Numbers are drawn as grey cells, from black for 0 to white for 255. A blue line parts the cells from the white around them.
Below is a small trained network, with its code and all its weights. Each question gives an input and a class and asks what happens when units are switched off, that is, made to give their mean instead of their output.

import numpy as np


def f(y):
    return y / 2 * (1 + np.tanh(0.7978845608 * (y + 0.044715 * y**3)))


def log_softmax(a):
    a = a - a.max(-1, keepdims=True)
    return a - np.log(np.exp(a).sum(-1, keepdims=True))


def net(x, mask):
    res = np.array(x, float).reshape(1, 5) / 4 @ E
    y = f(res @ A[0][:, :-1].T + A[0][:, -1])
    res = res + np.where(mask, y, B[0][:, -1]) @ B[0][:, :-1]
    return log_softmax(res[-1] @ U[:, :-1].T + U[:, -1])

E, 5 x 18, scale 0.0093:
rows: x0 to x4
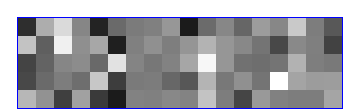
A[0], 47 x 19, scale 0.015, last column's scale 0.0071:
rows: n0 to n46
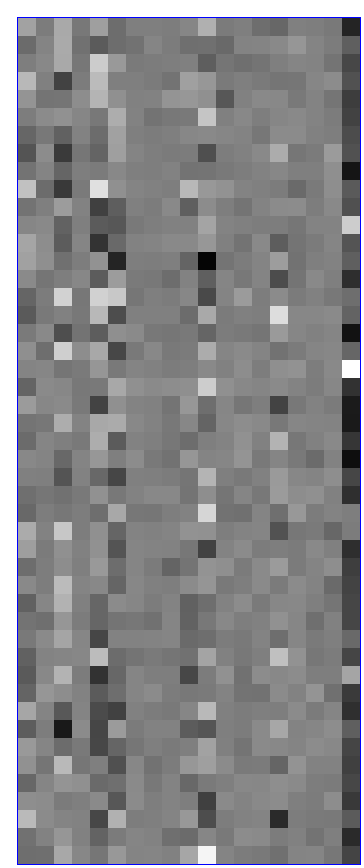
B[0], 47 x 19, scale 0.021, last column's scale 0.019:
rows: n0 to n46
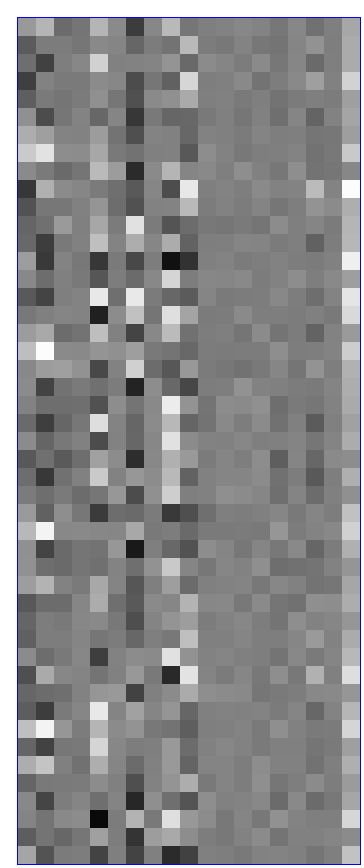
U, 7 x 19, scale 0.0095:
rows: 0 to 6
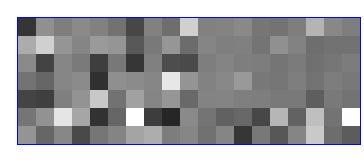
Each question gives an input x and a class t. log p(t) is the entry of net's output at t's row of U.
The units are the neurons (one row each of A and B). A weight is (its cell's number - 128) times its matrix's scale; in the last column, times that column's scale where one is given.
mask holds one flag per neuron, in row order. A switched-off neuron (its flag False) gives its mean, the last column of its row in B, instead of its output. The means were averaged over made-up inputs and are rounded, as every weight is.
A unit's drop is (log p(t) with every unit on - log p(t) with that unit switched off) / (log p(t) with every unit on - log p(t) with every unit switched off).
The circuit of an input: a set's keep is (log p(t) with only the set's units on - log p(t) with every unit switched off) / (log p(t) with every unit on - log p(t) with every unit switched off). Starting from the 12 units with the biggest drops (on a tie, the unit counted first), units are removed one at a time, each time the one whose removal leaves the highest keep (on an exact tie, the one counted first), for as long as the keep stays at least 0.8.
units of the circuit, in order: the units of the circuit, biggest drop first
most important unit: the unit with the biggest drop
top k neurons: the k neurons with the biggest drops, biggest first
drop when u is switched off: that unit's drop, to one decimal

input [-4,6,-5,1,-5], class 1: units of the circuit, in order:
(n18)
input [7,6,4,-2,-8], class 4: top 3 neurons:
(n15; n9; n22)
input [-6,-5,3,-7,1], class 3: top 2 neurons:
(n44; n36)
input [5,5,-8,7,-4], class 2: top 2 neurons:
(n13; n29)
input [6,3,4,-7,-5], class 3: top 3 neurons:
(n44; n9; n21)
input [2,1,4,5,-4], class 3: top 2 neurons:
(n13; n16)
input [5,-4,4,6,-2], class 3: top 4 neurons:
(n16; n9; n35; n3)
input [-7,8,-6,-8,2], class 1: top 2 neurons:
(n28; n18)
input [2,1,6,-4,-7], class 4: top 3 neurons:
(n15; n13; n22)
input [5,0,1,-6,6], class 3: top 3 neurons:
(n44; n15; n21)
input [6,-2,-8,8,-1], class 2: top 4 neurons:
(n13; n43; n44; n29)
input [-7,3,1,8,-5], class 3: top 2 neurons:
(n16; n35)
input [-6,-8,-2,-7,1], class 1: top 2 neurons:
(n39; n7)
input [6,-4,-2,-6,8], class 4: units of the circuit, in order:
(n12)
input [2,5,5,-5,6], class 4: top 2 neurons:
(n12; n38)
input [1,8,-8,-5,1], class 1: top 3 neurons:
(n28; n18; n41)
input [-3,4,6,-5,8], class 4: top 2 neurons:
(n38; n12)
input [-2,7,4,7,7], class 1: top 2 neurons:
(n18; n41)
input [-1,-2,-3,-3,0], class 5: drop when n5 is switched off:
0.1
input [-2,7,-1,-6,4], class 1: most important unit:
n28
